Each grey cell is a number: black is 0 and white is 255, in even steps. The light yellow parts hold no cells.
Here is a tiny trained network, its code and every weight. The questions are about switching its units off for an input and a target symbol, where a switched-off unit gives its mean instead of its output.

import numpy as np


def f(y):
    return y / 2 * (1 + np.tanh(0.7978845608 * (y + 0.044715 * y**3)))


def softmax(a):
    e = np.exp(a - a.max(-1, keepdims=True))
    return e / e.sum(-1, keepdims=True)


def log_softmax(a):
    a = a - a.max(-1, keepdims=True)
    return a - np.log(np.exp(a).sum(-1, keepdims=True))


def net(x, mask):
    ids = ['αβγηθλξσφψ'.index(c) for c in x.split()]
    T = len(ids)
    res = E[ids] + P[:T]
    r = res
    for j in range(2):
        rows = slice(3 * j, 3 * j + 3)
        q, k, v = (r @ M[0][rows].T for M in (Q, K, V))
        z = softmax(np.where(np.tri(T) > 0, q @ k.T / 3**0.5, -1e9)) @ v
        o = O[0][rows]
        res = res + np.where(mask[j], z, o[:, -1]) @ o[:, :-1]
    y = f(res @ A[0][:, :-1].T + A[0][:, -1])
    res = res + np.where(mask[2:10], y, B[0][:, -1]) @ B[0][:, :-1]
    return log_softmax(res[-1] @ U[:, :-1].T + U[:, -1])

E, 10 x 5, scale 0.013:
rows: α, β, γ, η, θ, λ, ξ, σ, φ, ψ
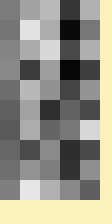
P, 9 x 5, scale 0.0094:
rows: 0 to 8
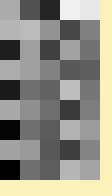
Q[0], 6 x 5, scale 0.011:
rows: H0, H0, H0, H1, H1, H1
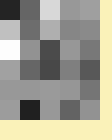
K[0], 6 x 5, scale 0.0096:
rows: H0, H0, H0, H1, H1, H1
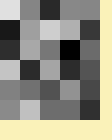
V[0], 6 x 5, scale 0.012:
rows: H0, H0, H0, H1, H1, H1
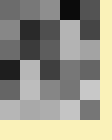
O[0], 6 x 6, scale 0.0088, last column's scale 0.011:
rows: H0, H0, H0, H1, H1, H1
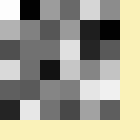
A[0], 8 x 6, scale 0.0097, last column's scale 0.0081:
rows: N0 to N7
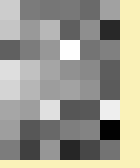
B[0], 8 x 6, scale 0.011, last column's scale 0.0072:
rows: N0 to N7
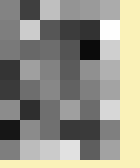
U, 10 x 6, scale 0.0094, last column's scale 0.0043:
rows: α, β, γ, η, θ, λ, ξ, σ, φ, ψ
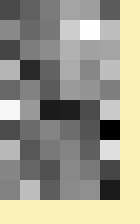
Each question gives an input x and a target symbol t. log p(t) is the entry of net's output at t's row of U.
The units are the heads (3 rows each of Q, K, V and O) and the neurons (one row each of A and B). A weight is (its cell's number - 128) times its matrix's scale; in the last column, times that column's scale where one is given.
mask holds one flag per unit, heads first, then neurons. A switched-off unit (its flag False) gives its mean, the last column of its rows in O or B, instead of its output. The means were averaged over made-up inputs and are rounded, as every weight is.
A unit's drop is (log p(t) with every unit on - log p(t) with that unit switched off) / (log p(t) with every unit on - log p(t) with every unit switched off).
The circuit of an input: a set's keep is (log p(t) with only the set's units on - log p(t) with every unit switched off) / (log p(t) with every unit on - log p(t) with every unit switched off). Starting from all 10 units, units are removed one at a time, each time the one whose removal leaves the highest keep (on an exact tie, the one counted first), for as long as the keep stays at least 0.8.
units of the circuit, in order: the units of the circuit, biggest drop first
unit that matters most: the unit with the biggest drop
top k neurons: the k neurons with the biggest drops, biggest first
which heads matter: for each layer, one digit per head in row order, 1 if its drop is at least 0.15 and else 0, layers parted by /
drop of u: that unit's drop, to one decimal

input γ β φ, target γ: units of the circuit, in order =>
H0, N1
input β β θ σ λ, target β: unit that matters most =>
N1
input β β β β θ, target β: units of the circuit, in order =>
N1, N2
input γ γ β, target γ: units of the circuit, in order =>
H1, N1
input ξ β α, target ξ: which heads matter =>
10
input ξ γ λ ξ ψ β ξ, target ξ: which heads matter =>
10
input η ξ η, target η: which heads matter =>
11
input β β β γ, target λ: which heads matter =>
10
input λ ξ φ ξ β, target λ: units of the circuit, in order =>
H0, N2, H1
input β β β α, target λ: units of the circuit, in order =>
N1, H0
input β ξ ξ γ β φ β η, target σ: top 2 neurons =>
N7, N1
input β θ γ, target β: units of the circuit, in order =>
N1, N2
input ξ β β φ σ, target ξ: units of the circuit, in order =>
H0, N2
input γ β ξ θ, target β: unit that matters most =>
N2
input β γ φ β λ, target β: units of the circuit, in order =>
N1, H0
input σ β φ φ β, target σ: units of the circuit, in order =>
H0, N1, H1
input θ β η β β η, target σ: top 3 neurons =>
N7, N0, N1
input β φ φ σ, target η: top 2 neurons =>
N0, N5
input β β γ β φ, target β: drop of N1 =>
0.3
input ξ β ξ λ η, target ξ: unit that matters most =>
H0
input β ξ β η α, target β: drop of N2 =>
0.1
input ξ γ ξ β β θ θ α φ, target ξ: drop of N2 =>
0.7
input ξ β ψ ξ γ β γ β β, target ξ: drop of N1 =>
0.0
